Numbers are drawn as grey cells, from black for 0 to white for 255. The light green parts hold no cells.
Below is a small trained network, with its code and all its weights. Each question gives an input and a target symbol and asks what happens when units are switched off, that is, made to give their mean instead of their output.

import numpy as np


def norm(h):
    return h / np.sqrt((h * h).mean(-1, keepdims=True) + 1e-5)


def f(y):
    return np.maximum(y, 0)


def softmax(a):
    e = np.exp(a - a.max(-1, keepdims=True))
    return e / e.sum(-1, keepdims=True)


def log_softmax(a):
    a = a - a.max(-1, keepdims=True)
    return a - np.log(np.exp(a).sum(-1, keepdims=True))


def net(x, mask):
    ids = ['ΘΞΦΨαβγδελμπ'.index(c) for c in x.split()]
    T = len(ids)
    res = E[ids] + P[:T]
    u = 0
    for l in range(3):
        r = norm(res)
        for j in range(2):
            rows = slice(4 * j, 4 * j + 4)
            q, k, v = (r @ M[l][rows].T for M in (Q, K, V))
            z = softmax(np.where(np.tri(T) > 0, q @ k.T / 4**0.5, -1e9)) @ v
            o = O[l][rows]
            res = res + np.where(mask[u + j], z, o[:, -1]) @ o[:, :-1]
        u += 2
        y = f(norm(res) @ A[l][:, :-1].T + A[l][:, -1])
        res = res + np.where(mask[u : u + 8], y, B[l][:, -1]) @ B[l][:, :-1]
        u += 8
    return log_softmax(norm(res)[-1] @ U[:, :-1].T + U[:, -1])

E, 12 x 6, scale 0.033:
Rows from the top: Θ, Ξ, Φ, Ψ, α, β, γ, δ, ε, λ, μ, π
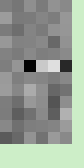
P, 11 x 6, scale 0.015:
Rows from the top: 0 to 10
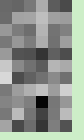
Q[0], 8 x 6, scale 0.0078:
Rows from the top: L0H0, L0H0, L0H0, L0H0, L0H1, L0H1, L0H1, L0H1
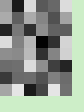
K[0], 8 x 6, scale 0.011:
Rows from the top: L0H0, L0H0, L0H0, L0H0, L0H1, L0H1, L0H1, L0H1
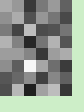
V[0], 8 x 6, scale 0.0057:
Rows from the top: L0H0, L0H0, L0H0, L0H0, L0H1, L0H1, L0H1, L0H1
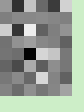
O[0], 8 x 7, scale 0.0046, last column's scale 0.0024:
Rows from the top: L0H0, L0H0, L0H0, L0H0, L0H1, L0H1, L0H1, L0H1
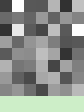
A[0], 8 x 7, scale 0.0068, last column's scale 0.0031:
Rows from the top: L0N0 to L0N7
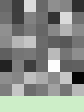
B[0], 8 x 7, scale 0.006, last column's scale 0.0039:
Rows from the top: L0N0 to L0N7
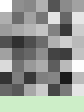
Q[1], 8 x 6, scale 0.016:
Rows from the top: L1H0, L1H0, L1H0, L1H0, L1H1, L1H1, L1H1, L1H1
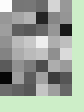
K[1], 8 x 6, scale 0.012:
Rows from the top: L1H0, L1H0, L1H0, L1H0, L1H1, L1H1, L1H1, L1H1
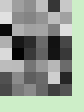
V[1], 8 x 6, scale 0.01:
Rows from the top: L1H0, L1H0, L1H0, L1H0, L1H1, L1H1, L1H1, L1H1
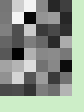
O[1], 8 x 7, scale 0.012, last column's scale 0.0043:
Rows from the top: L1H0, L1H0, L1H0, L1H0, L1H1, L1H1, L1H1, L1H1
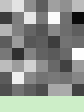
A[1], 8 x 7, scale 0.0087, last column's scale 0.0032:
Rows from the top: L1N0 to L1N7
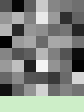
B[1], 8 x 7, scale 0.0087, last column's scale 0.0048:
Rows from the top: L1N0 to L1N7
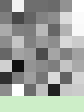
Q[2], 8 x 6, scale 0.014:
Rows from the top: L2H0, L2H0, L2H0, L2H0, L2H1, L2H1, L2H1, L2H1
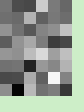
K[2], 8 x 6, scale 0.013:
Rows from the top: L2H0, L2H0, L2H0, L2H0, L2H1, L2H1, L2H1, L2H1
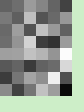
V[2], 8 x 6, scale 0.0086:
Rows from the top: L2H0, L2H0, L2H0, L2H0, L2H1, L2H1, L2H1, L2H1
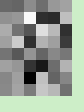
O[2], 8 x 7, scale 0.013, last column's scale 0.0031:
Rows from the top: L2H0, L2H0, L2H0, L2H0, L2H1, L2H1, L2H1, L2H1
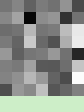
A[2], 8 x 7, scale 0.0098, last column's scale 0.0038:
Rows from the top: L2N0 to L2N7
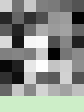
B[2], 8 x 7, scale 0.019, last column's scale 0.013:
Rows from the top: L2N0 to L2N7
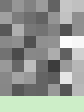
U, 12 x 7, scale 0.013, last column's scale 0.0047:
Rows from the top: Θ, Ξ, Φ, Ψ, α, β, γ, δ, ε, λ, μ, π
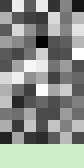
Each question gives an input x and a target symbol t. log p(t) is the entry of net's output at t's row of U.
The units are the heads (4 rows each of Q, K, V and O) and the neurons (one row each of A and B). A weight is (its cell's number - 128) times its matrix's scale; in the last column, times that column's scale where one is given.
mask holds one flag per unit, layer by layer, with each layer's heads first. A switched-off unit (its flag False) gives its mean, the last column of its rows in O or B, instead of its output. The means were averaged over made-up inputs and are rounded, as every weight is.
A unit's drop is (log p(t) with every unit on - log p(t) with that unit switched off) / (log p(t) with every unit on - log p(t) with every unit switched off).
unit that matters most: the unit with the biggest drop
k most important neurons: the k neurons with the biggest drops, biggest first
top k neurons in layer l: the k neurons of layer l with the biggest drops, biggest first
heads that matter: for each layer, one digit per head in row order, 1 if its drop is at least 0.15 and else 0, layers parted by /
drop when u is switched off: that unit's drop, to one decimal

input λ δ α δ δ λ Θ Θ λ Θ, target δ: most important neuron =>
(L0N5)
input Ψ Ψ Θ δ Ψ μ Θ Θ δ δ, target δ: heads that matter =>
00 / 11 / 10
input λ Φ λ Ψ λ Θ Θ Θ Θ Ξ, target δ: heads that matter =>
10 / 11 / 10
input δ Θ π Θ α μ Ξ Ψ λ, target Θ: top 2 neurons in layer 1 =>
(L1N7 L1N0)
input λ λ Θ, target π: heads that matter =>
00 / 01 / 00
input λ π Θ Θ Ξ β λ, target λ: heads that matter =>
00 / 01 / 10
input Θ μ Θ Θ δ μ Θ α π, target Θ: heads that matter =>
10 / 11 / 10
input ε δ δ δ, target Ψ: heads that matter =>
00 / 10 / 00
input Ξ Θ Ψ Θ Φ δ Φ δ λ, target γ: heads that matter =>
00 / 01 / 10
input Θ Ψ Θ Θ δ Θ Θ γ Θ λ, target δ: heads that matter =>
00 / 11 / 10
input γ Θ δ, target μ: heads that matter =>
11 / 10 / 11
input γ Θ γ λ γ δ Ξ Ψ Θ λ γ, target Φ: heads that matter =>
10 / 11 / 10
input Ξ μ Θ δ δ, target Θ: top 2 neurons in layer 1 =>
(L1N7 L1N0)
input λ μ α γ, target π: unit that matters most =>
L1H1
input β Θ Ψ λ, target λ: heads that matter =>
10 / 01 / 10
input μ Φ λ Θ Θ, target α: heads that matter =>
00 / 10 / 10
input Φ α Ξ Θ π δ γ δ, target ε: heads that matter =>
00 / 10 / 10
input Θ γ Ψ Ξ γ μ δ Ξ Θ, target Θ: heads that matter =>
00 / 11 / 10
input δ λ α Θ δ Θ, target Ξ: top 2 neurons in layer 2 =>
(L2N7 L2N3)
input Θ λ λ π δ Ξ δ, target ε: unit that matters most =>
L0N5
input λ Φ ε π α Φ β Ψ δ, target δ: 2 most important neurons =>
(L0N5 L2N3)
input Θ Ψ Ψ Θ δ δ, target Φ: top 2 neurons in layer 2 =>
(L2N7 L2N3)
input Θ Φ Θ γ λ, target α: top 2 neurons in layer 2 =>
(L2N3 L2N4)
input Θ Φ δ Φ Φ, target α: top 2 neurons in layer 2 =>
(L2N3 L2N4)
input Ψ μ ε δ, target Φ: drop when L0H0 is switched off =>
0.2
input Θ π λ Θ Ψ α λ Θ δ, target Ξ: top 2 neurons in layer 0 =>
(L0N5 L0N1)
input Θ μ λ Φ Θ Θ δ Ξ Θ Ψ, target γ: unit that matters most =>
L1H1
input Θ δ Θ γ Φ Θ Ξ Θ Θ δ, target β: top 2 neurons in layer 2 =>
(L2N3 L2N5)
